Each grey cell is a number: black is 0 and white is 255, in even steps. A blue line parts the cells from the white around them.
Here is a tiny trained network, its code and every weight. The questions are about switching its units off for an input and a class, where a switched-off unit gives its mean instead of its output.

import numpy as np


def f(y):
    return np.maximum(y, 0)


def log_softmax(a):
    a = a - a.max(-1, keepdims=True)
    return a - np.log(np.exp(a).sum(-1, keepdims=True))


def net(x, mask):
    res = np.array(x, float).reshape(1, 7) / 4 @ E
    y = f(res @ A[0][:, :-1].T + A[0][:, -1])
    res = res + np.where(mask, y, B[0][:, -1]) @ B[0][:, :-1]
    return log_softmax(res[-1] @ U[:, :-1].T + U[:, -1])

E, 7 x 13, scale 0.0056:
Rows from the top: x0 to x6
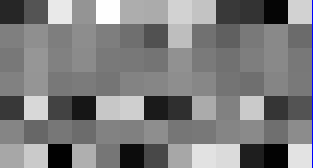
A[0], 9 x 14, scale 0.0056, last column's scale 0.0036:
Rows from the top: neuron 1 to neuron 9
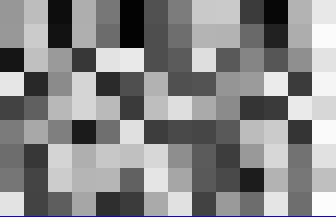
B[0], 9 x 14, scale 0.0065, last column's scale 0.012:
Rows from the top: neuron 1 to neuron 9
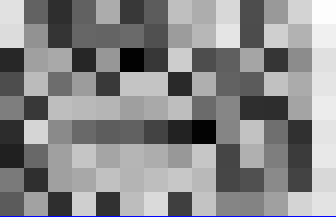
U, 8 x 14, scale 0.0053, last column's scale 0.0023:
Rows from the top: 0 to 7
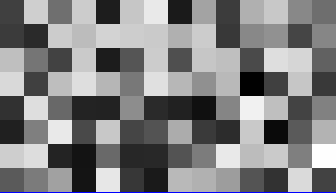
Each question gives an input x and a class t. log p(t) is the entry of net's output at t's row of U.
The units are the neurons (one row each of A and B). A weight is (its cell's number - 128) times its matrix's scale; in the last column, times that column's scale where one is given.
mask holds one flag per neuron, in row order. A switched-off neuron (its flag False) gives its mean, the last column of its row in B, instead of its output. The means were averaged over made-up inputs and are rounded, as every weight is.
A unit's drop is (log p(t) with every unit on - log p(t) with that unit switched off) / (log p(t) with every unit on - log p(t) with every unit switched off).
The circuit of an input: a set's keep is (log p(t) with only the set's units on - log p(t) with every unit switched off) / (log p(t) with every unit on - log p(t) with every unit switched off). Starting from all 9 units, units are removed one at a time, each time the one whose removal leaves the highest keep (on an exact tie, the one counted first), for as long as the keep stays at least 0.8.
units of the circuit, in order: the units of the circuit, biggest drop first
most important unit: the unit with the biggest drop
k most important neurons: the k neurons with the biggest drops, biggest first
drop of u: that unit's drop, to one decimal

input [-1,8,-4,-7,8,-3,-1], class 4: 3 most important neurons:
[neuron 5; neuron 6; neuron 8]
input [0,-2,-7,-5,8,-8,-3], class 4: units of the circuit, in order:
[neuron 6]
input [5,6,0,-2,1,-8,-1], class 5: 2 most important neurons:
[neuron 3; neuron 9]
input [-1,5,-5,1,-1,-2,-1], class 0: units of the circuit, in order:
[neuron 1; neuron 5]
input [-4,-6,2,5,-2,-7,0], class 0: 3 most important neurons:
[neuron 1; neuron 2; neuron 4]
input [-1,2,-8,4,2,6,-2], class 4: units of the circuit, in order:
[neuron 5; neuron 8; neuron 1]
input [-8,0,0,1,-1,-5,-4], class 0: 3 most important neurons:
[neuron 4; neuron 9; neuron 3]
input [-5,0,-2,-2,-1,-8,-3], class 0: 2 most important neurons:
[neuron 4; neuron 3]
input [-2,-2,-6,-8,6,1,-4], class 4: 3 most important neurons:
[neuron 6; neuron 5; neuron 8]
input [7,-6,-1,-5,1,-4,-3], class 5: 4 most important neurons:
[neuron 3; neuron 9; neuron 4; neuron 2]
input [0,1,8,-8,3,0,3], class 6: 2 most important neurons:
[neuron 5; neuron 8]
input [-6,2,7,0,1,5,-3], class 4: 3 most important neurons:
[neuron 6; neuron 8; neuron 5]
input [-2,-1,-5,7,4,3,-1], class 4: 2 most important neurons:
[neuron 1; neuron 5]
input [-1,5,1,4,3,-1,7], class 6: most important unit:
neuron 2
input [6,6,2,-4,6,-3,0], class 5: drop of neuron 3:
0.2
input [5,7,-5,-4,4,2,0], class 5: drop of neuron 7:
-0.1
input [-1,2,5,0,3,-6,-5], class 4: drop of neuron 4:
0.0
